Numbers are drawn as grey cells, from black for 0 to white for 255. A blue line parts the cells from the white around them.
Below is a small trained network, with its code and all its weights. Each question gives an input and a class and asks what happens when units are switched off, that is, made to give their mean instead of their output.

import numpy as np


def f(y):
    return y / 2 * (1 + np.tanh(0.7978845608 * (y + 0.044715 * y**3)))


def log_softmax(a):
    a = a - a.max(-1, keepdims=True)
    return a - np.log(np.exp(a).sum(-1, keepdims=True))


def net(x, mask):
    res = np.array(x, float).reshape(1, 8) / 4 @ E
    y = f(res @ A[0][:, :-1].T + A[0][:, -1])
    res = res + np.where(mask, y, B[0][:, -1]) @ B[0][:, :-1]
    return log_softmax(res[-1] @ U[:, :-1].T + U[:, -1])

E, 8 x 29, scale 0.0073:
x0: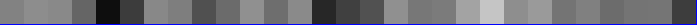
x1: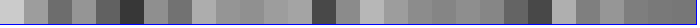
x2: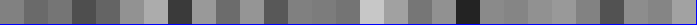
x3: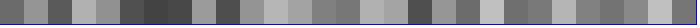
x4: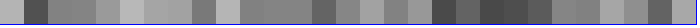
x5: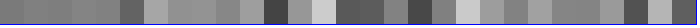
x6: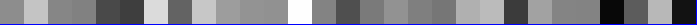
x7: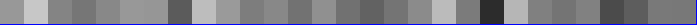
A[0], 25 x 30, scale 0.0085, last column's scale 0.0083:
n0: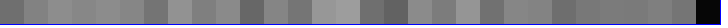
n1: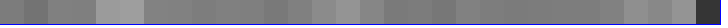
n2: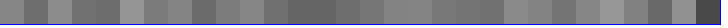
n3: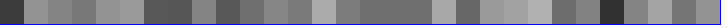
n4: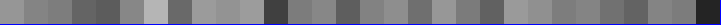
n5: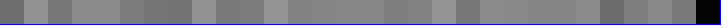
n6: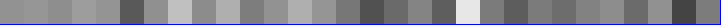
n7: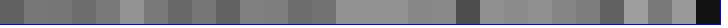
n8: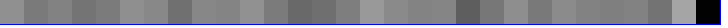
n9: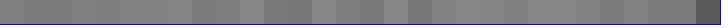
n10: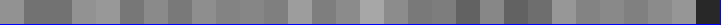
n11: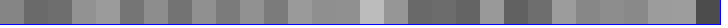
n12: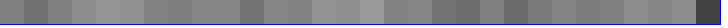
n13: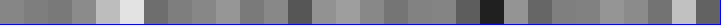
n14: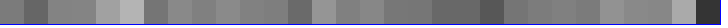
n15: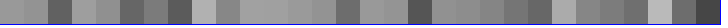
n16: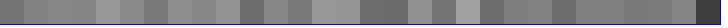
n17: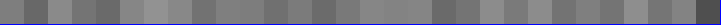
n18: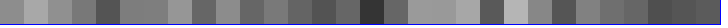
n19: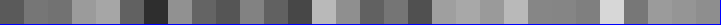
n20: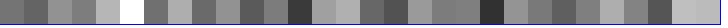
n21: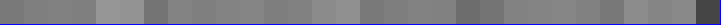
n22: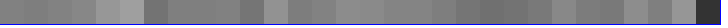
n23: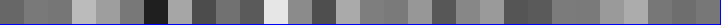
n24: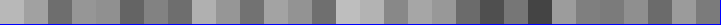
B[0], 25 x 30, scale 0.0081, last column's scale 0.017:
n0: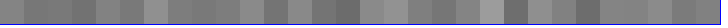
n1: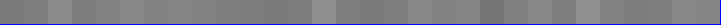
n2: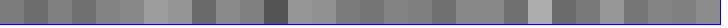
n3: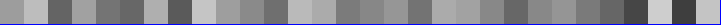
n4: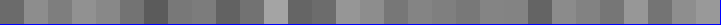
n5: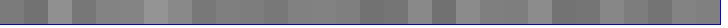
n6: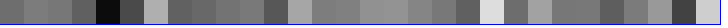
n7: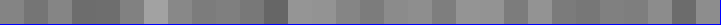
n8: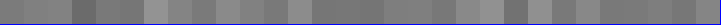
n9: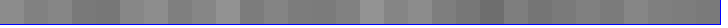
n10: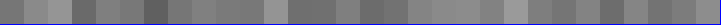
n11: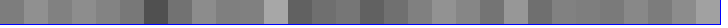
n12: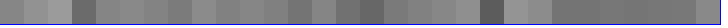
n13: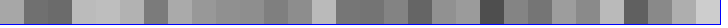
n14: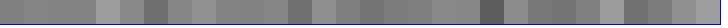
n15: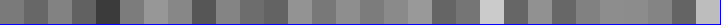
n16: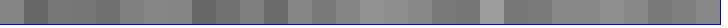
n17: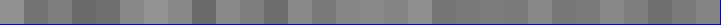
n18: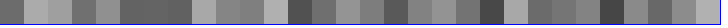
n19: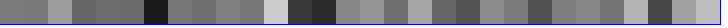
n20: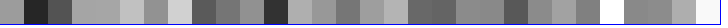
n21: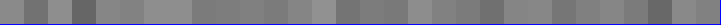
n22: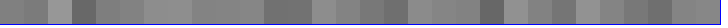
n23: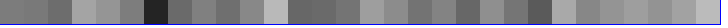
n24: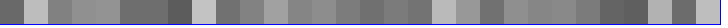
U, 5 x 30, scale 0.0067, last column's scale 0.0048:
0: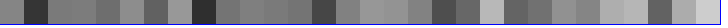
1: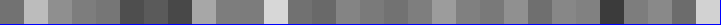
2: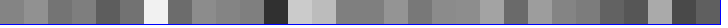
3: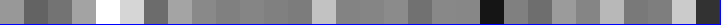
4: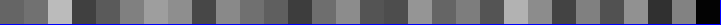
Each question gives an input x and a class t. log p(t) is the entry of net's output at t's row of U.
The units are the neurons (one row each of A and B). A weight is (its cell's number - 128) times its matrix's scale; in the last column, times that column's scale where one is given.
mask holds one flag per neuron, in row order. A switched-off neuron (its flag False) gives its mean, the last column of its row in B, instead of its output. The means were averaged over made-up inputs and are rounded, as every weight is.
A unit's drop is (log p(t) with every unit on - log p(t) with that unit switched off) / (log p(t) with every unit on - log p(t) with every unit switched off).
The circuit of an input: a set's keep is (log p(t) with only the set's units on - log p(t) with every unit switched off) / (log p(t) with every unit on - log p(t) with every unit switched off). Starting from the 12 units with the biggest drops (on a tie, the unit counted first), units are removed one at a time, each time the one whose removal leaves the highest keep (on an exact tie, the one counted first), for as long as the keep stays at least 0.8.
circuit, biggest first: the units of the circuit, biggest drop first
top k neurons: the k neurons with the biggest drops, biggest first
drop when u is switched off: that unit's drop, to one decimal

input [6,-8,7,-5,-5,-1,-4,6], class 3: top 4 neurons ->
[n6; n20; n18; n15]
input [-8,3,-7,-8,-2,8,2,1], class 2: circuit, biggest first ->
[n6]
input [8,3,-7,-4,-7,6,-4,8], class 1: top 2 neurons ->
[n18; n20]
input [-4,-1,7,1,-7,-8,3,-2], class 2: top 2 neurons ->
[n19; n3]
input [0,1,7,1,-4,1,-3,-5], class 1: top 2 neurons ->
[n20; n15]
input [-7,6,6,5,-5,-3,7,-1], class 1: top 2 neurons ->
[n20; n11]
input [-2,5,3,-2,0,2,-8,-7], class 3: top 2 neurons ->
[n13; n6]
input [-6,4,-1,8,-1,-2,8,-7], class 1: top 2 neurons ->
[n20; n11]
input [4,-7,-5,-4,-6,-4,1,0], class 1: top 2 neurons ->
[n18; n3]
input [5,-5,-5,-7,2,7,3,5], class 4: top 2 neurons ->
[n18; n3]
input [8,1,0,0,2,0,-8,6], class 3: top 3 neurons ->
[n6; n15; n18]
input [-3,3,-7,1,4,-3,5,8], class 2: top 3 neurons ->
[n6; n19; n23]
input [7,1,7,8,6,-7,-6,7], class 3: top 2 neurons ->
[n13; n6]
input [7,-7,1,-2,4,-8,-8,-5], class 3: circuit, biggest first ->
[n13]
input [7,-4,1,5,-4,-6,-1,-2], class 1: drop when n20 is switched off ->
0.7
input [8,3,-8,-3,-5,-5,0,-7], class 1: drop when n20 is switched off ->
0.9
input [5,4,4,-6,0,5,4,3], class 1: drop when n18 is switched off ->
0.4
